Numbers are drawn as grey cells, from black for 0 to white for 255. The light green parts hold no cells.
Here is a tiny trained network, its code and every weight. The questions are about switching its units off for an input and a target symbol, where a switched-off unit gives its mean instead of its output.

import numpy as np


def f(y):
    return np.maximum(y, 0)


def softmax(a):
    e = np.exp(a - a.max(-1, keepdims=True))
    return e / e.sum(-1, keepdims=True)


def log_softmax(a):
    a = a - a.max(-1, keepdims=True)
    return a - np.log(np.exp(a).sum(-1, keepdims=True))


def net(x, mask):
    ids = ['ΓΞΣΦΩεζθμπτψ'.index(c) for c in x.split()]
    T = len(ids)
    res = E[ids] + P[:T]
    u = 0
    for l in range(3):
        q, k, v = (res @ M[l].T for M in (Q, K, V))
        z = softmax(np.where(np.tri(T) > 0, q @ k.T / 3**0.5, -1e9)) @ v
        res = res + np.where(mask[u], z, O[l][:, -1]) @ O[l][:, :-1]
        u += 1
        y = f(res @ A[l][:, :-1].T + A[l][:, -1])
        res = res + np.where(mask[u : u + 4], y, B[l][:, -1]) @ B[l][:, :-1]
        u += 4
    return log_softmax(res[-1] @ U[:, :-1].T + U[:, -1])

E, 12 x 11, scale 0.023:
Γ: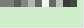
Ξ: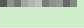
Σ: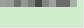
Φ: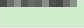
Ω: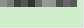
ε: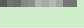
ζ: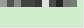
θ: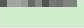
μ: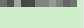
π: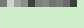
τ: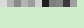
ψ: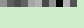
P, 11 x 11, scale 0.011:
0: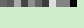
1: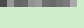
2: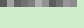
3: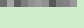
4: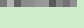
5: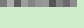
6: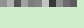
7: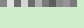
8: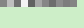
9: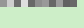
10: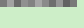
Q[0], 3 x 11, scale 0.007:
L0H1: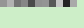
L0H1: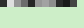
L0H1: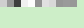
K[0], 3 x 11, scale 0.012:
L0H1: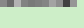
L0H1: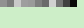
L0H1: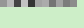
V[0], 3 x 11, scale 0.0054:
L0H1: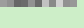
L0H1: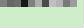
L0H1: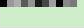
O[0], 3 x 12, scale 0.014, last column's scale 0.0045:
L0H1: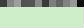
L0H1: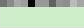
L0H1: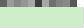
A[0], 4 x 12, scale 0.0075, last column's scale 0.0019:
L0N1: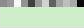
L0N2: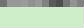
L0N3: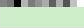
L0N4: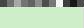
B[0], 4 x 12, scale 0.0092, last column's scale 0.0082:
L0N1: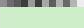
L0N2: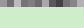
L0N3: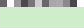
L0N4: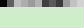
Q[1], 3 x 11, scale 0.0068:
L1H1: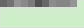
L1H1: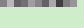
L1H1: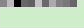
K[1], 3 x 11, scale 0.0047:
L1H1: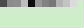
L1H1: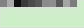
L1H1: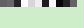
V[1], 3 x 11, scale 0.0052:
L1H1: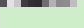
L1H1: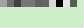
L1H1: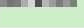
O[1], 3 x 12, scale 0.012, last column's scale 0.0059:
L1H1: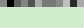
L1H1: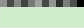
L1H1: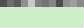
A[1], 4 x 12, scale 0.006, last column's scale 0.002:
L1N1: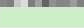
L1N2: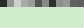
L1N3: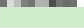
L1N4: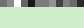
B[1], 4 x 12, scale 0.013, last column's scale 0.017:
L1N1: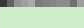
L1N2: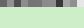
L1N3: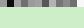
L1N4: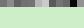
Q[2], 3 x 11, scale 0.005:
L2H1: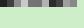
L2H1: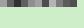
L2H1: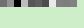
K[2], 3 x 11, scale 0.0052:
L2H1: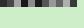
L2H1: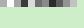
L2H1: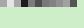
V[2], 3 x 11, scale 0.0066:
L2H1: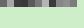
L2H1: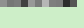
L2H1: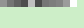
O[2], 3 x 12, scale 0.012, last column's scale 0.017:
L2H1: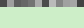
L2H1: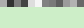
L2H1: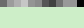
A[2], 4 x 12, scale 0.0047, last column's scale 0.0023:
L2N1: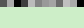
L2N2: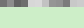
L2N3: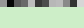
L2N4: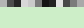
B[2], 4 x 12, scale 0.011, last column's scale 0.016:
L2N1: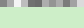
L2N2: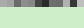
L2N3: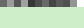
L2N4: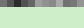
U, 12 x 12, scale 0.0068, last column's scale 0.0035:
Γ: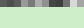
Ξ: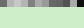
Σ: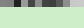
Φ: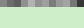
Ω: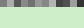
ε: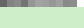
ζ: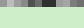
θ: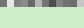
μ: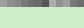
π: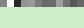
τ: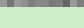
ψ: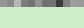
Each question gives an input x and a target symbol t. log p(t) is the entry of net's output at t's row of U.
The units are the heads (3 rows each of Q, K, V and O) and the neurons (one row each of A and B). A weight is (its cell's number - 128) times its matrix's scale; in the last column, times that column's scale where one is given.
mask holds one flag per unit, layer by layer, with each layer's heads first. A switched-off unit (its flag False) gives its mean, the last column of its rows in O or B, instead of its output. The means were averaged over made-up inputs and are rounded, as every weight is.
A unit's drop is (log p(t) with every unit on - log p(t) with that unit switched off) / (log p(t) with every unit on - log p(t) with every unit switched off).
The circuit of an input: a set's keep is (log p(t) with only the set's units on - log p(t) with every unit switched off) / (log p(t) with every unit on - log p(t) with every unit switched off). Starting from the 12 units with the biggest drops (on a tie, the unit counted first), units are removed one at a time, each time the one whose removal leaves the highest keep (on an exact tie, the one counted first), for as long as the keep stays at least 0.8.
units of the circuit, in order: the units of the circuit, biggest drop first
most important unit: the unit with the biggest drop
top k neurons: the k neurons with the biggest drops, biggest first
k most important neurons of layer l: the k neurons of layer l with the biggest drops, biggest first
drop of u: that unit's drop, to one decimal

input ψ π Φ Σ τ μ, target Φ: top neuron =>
L2N3
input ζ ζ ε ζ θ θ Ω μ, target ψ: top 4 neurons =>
L2N1, L2N2, L0N3, L0N4
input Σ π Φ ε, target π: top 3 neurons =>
L2N2, L1N2, L0N2
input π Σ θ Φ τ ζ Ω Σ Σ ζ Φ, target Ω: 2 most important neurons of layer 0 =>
L0N4, L0N1
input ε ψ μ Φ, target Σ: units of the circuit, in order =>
L0H1, L2N1
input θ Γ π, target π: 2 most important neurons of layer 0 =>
L0N4, L0N1
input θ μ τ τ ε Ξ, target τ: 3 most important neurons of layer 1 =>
L1N3, L1N2, L1N1
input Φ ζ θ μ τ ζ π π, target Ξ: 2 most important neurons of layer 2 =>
L2N1, L2N2
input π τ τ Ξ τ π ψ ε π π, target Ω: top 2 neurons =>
L1N4, L0N4
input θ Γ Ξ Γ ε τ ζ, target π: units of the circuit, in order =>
L0H1, L2H1, L0N4, L1N2
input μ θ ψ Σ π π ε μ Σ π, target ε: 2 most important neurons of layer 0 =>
L0N1, L0N4
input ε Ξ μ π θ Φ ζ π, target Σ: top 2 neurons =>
L0N1, L2N1
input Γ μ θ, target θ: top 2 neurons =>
L1N4, L0N4
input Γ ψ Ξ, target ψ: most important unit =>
L1H1
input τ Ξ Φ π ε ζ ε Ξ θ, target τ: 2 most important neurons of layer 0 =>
L0N1, L0N4
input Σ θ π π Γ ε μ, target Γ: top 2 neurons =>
L0N3, L0N4
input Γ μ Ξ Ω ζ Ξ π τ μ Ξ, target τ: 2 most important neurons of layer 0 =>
L0N1, L0N3
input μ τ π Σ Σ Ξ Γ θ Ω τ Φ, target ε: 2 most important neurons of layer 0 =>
L0N1, L0N4
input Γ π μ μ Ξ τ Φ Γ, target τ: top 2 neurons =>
L1N3, L0N3
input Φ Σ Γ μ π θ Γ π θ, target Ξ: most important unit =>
L0H1
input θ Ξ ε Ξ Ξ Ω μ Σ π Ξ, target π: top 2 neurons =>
L2N2, L2N1
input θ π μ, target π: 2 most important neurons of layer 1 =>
L1N3, L1N2
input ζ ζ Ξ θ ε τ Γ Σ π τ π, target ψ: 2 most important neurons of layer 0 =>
L0N4, L0N3
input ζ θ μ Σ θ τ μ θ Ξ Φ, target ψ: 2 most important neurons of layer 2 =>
L2N1, L2N2
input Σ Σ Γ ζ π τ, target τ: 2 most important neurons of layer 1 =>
L1N3, L1N2
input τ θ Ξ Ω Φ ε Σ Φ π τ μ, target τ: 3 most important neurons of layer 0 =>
L0N1, L0N3, L0N2
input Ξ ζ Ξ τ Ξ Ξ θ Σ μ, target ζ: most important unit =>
L2H1
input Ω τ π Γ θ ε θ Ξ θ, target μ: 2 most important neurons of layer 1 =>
L1N4, L1N3
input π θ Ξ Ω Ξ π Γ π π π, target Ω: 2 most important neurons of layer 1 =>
L1N4, L1N2
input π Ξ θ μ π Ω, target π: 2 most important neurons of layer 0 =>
L0N4, L0N2
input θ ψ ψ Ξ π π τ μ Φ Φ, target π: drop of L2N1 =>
0.1
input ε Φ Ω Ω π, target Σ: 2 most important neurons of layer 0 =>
L0N1, L0N4
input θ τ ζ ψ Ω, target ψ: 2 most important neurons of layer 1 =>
L1N3, L1N1
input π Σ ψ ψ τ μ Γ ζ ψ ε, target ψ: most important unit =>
L1H1
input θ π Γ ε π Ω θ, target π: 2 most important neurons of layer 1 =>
L1N2, L1N1
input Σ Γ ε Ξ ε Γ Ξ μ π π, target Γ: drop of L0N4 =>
0.2
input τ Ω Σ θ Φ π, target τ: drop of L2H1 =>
0.3
